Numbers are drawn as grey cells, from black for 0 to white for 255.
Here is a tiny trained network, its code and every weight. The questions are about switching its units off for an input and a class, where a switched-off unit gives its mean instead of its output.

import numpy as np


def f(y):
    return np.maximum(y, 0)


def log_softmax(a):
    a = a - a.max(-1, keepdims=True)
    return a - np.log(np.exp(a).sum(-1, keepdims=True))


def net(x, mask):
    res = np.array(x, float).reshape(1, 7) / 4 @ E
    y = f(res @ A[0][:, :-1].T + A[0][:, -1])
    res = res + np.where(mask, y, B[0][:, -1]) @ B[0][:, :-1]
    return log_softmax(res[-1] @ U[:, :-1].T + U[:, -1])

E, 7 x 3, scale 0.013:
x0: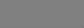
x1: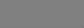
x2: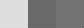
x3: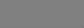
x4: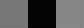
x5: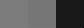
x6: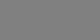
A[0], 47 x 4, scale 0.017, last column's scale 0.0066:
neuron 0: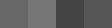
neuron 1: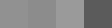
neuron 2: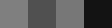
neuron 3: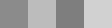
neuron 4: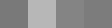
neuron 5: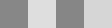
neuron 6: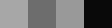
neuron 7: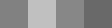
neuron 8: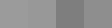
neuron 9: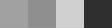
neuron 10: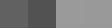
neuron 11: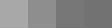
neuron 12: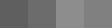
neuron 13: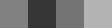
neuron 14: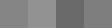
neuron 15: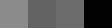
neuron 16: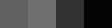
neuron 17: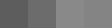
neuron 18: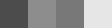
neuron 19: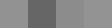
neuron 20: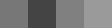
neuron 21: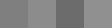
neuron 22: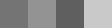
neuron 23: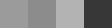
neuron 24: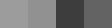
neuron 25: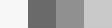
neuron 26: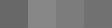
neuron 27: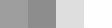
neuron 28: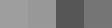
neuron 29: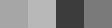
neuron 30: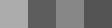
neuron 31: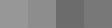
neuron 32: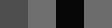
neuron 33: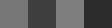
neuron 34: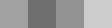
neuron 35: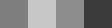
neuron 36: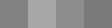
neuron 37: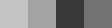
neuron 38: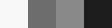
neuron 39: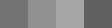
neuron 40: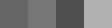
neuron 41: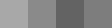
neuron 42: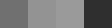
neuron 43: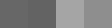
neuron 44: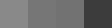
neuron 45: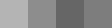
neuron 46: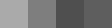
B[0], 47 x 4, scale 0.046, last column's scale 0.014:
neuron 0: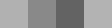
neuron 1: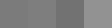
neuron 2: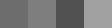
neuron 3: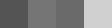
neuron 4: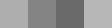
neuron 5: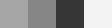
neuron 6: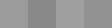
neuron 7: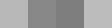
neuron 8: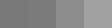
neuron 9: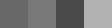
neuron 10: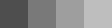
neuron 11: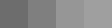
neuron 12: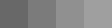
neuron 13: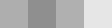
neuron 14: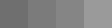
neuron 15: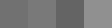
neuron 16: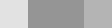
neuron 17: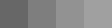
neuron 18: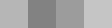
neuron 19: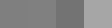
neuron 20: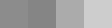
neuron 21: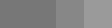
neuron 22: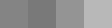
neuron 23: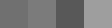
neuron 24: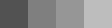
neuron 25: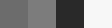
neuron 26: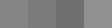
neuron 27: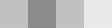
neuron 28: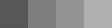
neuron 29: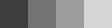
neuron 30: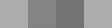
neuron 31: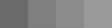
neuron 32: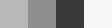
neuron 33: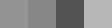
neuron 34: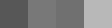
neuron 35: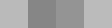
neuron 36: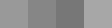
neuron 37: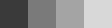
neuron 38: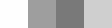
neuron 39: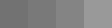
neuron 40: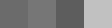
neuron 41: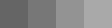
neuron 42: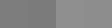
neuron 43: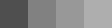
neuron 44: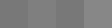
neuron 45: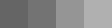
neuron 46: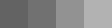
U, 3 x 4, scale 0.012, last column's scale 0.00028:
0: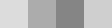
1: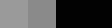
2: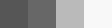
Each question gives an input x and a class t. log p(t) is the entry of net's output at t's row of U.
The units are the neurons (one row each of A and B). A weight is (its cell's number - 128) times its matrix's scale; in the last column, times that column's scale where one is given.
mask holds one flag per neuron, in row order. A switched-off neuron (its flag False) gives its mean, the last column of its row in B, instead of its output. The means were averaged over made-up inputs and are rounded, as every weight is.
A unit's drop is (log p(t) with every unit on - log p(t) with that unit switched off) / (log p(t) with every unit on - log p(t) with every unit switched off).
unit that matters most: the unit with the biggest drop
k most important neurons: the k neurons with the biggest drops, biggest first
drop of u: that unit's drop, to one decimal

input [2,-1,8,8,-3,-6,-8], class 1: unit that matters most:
neuron 25
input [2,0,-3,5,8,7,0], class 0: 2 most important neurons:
[neuron 13; neuron 16]
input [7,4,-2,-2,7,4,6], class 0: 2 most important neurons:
[neuron 13; neuron 25]
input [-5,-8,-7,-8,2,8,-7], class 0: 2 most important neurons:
[neuron 16; neuron 25]
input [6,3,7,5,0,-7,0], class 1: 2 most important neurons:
[neuron 25; neuron 9]
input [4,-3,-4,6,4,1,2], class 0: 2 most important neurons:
[neuron 37; neuron 29]
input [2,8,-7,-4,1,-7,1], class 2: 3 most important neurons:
[neuron 38; neuron 32; neuron 43]
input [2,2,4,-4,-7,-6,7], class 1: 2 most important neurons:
[neuron 5; neuron 9]
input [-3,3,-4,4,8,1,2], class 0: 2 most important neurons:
[neuron 37; neuron 29]
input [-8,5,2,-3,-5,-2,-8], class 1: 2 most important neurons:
[neuron 5; neuron 13]
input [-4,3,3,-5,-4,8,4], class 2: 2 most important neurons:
[neuron 37; neuron 29]
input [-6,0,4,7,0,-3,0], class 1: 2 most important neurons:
[neuron 25; neuron 13]
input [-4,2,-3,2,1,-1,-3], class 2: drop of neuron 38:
0.3
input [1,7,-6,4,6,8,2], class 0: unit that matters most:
neuron 16
